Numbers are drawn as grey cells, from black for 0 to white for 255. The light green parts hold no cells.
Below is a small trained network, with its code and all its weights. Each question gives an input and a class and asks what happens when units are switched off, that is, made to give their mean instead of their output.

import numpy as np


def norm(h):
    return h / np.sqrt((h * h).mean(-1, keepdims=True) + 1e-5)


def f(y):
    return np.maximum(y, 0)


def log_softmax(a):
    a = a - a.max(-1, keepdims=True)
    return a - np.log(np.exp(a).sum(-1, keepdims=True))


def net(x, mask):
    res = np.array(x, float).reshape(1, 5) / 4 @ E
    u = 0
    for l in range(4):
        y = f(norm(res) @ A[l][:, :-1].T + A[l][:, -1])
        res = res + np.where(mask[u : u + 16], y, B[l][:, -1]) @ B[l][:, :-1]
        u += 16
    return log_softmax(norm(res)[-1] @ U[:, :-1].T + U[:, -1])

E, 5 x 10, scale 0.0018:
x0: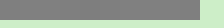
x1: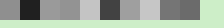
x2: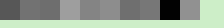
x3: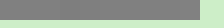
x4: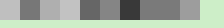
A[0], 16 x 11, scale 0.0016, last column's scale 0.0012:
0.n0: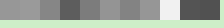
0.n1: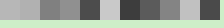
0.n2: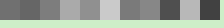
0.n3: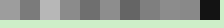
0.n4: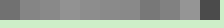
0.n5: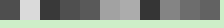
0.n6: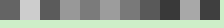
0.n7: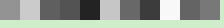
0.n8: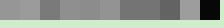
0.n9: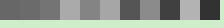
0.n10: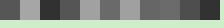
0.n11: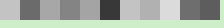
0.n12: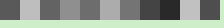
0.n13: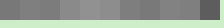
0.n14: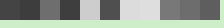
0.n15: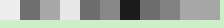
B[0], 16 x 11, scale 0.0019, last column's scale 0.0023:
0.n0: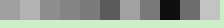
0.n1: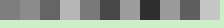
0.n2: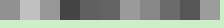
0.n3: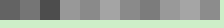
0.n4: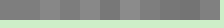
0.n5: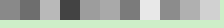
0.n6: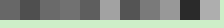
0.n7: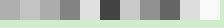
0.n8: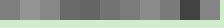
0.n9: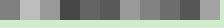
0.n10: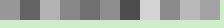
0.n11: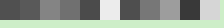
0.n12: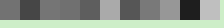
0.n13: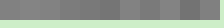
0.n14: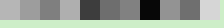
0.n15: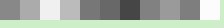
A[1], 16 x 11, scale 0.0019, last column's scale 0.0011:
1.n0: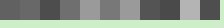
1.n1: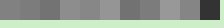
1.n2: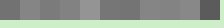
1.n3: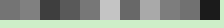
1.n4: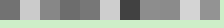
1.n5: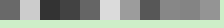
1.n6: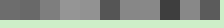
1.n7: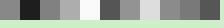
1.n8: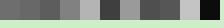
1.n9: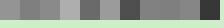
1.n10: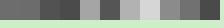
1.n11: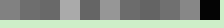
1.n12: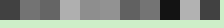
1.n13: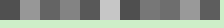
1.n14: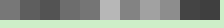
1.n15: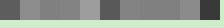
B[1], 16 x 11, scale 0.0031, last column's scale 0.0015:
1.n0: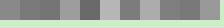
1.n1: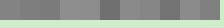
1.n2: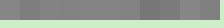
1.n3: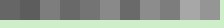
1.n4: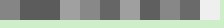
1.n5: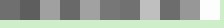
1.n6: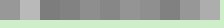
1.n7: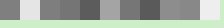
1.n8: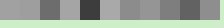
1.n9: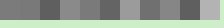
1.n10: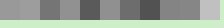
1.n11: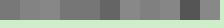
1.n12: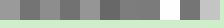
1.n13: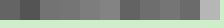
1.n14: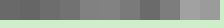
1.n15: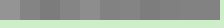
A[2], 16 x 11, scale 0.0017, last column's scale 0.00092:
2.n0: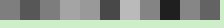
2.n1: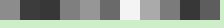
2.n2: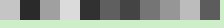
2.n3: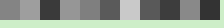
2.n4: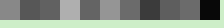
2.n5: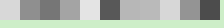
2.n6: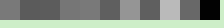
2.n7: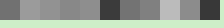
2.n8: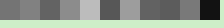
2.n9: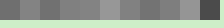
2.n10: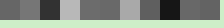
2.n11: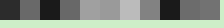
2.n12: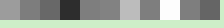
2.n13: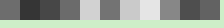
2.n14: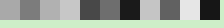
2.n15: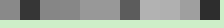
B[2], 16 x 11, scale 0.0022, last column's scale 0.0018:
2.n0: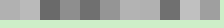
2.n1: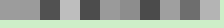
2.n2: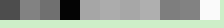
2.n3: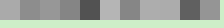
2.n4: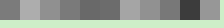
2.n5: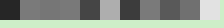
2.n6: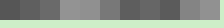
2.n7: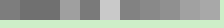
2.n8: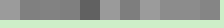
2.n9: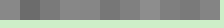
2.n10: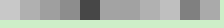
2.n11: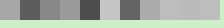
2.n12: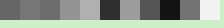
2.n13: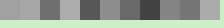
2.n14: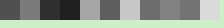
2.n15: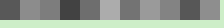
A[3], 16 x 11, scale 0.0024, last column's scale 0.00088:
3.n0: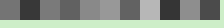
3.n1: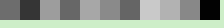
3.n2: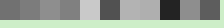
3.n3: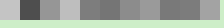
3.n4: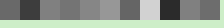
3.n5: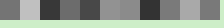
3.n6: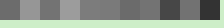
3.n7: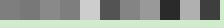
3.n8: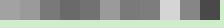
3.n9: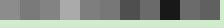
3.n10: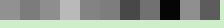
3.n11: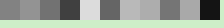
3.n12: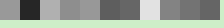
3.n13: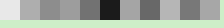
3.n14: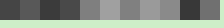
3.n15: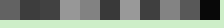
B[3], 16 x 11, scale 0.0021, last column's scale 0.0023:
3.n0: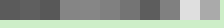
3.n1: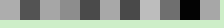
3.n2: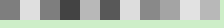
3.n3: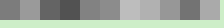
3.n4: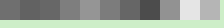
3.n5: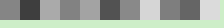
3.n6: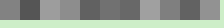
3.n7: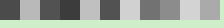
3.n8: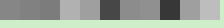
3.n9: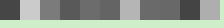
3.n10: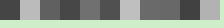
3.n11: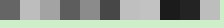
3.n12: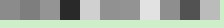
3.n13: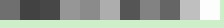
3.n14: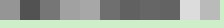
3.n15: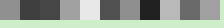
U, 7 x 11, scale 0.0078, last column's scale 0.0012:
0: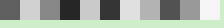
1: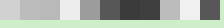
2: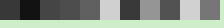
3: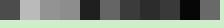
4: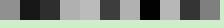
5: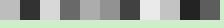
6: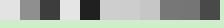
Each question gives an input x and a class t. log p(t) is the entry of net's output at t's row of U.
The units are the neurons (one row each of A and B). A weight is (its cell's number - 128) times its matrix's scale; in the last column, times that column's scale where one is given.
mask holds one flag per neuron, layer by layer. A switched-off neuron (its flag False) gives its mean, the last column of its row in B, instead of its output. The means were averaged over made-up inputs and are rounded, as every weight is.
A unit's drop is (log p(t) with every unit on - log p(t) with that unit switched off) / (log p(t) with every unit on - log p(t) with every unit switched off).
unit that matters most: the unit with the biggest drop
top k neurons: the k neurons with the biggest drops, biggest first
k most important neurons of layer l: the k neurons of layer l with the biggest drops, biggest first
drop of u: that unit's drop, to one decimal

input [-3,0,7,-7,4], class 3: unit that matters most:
0.n7
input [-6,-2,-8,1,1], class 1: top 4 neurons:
(2.n2; 2.n14; 3.n13; 2.n5)
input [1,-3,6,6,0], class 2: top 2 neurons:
(0.n15; 0.n14)
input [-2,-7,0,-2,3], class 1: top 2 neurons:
(0.n7; 2.n12)
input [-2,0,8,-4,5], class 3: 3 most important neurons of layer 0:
(0.n7; 0.n12; 0.n5)
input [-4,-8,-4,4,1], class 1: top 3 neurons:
(2.n2; 2.n14; 0.n1)
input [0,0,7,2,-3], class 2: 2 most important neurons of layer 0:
(0.n7; 0.n12)
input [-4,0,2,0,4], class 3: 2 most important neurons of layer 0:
(0.n7; 0.n5)
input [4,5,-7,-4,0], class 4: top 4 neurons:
(0.n15; 2.n12; 0.n5; 1.n5)
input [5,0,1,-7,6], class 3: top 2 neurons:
(0.n15; 0.n7)
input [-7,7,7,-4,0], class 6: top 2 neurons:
(0.n15; 2.n10)
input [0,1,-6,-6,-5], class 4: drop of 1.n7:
0.1
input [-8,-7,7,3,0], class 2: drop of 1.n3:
0.2
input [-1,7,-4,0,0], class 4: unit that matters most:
0.n15
